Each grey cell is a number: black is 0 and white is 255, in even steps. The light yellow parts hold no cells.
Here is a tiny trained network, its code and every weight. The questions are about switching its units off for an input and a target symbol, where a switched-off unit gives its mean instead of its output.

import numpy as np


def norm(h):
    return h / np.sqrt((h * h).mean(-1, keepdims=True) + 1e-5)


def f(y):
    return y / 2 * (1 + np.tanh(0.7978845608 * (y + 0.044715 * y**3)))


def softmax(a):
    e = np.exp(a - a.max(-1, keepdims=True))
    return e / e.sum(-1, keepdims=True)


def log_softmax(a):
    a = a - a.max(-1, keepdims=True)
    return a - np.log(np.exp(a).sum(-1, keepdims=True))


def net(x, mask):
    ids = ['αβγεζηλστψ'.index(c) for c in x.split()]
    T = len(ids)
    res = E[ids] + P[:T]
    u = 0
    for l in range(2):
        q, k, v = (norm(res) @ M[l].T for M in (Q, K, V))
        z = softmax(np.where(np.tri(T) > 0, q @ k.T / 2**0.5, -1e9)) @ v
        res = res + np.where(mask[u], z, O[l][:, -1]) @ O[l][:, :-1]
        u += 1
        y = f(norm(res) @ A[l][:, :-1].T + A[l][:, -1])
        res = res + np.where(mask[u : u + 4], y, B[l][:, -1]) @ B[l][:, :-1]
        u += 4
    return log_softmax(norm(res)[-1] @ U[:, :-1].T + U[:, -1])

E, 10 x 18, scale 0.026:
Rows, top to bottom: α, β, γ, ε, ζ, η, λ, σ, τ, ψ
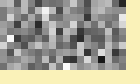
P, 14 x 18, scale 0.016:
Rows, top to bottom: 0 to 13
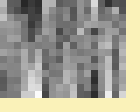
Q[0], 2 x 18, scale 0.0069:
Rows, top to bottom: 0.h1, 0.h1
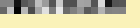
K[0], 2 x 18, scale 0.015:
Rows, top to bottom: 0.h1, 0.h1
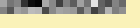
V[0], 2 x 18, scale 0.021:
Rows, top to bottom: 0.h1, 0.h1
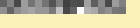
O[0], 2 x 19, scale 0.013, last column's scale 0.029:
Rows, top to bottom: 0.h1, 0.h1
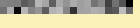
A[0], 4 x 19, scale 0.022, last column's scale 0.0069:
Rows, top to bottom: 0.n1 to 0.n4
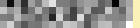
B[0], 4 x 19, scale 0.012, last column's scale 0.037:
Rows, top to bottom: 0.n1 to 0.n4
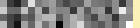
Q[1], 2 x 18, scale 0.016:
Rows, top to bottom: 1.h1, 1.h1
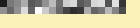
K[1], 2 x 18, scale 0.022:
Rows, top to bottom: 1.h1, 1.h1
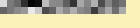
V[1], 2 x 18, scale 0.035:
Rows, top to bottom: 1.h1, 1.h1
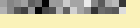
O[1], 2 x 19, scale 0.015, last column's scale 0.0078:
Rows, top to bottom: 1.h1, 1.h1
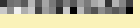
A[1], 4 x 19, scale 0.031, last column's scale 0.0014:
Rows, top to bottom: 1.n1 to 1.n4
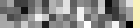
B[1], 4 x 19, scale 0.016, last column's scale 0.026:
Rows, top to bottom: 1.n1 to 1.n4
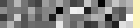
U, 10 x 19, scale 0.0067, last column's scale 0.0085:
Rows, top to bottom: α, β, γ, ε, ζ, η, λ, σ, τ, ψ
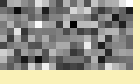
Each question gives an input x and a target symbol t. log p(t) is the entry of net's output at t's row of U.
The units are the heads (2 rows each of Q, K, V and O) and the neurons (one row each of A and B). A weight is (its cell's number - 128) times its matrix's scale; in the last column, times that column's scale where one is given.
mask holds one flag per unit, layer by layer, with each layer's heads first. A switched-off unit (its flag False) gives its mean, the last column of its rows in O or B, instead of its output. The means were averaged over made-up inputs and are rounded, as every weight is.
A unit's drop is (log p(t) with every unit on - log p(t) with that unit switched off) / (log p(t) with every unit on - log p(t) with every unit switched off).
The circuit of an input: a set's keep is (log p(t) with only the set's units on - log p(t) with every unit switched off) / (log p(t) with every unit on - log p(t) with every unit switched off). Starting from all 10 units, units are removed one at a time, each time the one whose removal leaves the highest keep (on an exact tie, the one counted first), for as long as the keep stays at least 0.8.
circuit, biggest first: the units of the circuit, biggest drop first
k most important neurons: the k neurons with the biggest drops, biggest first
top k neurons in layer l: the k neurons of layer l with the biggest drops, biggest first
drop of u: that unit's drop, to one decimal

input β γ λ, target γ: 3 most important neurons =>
(0.n4 1.n4 1.n1)
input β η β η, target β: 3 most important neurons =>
(0.n2 1.n4 1.n1)
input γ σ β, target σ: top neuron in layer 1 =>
(1.n2)
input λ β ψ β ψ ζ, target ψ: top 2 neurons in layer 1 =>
(1.n3 1.n4)
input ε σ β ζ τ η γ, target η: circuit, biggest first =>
(0.h1 1.n3)
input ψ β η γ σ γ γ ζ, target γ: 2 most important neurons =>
(1.n1 1.n3)
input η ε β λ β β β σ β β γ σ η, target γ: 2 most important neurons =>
(0.n2 0.n3)
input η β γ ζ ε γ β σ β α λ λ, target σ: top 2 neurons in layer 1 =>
(1.n4 1.n2)
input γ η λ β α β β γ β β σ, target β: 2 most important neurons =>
(0.n3 1.n4)
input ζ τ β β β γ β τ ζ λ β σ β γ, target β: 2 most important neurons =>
(0.n4 0.n2)
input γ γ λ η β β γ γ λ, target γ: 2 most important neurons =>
(1.n4 1.n1)
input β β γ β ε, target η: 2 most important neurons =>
(0.n4 1.n3)
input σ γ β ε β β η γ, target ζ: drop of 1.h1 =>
0.1
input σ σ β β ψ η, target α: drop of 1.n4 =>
0.0
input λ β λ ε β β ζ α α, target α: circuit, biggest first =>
(1.h1)
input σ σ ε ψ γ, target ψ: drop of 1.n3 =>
0.2
